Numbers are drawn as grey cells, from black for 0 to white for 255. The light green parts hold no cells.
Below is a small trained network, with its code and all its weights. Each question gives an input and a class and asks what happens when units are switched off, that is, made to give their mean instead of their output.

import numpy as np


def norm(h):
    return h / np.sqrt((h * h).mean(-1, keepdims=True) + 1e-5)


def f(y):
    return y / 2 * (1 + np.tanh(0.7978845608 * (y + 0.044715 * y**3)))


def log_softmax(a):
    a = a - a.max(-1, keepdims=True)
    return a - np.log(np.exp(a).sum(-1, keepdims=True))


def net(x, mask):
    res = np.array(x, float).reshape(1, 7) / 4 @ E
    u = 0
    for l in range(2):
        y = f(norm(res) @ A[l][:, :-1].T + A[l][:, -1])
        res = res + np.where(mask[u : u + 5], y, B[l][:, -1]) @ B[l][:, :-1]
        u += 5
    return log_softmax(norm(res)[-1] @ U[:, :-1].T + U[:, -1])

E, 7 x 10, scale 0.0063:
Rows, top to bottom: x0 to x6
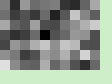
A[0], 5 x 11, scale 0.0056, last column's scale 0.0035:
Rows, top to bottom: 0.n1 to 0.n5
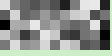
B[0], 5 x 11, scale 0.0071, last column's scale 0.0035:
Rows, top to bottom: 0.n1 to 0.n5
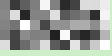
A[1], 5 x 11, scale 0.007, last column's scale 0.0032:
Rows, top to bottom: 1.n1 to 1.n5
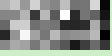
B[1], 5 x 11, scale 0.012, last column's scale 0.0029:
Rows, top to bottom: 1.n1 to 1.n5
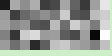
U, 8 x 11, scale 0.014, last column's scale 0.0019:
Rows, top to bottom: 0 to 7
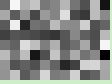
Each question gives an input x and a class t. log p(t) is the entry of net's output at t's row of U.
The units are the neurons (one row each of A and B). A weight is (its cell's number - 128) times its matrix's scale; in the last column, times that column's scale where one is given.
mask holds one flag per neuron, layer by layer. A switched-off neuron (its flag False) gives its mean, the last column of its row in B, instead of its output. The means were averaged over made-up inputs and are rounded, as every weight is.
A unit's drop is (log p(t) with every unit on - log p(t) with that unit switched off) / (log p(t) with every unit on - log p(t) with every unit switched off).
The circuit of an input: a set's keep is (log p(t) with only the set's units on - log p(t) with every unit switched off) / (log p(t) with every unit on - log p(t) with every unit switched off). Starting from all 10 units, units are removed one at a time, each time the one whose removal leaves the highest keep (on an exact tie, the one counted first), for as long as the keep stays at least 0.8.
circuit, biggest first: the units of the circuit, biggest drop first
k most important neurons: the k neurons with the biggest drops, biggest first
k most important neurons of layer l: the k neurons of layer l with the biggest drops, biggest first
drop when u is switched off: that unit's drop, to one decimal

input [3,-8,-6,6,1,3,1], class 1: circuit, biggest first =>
[1.n2, 0.n2]
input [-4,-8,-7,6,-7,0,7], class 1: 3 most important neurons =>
[1.n2, 0.n4, 0.n2]
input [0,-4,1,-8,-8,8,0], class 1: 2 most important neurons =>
[0.n4, 1.n2]
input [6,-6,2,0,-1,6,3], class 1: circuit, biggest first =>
[0.n4]
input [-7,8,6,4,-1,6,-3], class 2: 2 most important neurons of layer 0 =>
[0.n2, 0.n5]
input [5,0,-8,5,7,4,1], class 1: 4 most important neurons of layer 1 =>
[1.n2, 1.n4, 1.n3, 1.n1]
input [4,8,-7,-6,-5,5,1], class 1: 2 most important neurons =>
[0.n4, 1.n2]
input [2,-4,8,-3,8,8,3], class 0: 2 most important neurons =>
[1.n1, 0.n5]
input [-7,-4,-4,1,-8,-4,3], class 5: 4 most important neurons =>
[1.n3, 1.n5, 0.n3, 0.n5]
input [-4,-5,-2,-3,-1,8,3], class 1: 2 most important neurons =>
[0.n4, 1.n2]
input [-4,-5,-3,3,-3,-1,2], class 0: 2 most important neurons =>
[1.n1, 0.n2]
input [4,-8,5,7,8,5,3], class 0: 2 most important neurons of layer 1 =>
[1.n4, 1.n5]
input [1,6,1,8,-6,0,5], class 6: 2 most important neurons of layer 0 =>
[0.n1, 0.n4]
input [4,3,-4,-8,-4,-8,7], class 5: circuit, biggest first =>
[1.n3]
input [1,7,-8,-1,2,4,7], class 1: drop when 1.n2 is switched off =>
0.3
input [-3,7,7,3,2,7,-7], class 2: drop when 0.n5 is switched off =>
0.2
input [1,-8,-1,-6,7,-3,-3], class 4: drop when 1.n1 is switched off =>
-0.1
